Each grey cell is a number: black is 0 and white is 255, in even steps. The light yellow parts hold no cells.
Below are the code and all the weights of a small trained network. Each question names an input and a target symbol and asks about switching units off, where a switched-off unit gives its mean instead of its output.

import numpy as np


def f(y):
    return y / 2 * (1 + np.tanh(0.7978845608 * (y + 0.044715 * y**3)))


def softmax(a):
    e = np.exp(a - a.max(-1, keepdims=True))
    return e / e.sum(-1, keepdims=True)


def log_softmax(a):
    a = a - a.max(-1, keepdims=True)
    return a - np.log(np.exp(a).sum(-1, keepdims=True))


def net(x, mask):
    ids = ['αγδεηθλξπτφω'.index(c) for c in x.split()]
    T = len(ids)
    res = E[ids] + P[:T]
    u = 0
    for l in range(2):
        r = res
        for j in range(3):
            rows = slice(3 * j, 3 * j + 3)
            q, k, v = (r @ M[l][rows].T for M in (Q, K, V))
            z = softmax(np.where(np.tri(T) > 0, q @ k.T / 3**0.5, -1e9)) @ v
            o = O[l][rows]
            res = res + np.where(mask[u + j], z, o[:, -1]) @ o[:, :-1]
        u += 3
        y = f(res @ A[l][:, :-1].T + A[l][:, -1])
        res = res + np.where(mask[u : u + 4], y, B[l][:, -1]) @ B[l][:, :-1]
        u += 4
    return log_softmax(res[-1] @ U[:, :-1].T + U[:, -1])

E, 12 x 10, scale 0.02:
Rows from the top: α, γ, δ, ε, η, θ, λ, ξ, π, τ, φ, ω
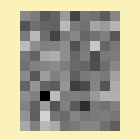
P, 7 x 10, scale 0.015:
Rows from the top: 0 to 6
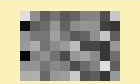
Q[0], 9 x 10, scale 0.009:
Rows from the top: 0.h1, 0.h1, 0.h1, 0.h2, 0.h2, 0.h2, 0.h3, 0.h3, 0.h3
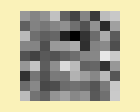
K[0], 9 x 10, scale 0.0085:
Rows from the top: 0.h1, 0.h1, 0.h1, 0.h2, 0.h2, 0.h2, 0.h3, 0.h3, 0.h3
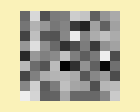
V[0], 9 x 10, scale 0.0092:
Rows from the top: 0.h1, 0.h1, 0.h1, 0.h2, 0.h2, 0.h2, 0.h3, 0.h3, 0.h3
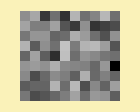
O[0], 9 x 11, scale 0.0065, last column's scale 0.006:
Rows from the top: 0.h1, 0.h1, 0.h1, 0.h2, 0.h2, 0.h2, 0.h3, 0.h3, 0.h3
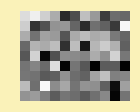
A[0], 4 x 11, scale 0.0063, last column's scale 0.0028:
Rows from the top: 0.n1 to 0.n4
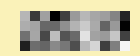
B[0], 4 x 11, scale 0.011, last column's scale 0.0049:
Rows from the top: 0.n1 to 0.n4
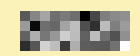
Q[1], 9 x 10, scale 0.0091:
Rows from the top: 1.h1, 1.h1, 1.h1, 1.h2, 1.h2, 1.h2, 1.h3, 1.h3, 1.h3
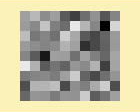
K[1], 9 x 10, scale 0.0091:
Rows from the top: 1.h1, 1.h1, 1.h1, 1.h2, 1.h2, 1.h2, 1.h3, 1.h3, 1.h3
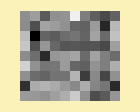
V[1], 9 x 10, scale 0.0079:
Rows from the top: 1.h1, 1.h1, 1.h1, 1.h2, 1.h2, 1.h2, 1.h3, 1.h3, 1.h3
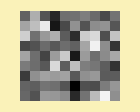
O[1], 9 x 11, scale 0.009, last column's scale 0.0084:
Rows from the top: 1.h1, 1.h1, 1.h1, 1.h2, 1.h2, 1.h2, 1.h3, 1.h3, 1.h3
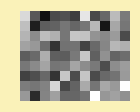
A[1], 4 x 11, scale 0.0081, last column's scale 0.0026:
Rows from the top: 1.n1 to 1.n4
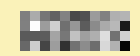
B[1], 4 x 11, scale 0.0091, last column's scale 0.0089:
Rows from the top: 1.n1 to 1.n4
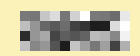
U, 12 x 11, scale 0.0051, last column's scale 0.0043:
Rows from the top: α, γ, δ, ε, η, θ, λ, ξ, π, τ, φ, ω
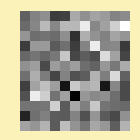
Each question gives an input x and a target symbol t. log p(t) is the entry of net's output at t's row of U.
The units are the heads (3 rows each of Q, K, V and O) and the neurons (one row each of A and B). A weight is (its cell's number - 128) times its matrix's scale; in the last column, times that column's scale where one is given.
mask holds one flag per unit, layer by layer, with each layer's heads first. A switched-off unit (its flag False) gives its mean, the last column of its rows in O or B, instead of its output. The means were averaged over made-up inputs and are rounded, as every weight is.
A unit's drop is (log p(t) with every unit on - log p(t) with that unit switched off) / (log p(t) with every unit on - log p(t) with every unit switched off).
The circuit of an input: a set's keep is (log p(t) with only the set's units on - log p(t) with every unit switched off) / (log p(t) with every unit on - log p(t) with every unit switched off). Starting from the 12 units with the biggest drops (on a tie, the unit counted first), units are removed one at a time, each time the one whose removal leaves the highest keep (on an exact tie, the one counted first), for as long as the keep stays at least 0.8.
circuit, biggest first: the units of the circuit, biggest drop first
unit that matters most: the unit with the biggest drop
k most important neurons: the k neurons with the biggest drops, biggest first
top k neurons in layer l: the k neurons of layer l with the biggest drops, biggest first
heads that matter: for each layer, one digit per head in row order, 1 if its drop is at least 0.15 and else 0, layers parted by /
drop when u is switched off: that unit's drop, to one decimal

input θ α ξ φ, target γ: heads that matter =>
010 / 110
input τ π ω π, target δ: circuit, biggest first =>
1.h1, 0.h2, 0.n1
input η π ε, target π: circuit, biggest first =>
1.h1
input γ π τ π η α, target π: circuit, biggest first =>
0.h1, 1.h1
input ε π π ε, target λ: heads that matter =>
011 / 101
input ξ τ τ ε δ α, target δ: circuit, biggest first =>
1.h1, 0.h1
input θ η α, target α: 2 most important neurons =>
1.n4, 0.n4
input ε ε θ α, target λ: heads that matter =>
011 / 101
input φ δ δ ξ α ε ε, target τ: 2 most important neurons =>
0.n1, 1.n2
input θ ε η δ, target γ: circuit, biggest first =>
0.h2, 1.h1, 0.h3
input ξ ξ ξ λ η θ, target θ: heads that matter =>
110 / 111
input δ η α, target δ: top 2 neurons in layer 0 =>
0.n3, 0.n1
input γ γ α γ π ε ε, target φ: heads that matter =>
110 / 110
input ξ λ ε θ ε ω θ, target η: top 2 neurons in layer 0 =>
0.n2, 0.n4
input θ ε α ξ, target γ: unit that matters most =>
0.h2
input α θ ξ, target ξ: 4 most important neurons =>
1.n1, 0.n4, 1.n4, 0.n2
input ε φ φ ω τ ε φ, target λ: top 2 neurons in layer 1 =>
1.n2, 1.n1
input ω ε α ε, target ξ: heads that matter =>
010 / 110
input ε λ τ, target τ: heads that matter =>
000 / 011
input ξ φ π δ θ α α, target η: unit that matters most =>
0.h2
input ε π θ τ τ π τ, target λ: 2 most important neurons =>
1.n2, 0.n2
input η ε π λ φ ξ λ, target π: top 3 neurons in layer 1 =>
1.n3, 1.n2, 1.n1
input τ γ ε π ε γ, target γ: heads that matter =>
000 / 011
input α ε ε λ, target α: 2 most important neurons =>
1.n4, 1.n3
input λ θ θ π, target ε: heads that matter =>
010 / 011
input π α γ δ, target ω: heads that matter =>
110 / 001
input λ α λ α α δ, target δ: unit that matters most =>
1.h1
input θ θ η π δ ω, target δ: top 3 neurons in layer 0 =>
0.n4, 0.n3, 0.n2
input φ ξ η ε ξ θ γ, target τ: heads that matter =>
000 / 101
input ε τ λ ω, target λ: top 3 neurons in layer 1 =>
1.n2, 1.n1, 1.n3
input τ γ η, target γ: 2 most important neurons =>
1.n1, 0.n4
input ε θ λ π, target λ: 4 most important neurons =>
1.n2, 1.n3, 1.n1, 0.n4
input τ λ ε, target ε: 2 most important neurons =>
1.n3, 0.n4
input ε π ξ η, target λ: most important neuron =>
1.n2
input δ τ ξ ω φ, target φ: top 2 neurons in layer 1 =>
1.n1, 1.n2
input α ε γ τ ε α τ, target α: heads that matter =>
101 / 111
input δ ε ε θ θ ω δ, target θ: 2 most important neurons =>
1.n3, 0.n2
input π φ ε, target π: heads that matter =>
100 / 100
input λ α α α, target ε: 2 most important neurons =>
1.n3, 0.n1
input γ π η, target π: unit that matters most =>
0.h1
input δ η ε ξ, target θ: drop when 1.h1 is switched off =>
0.2
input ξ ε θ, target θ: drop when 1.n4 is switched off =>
0.2
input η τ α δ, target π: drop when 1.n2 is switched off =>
0.1
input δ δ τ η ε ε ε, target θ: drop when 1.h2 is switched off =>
0.0
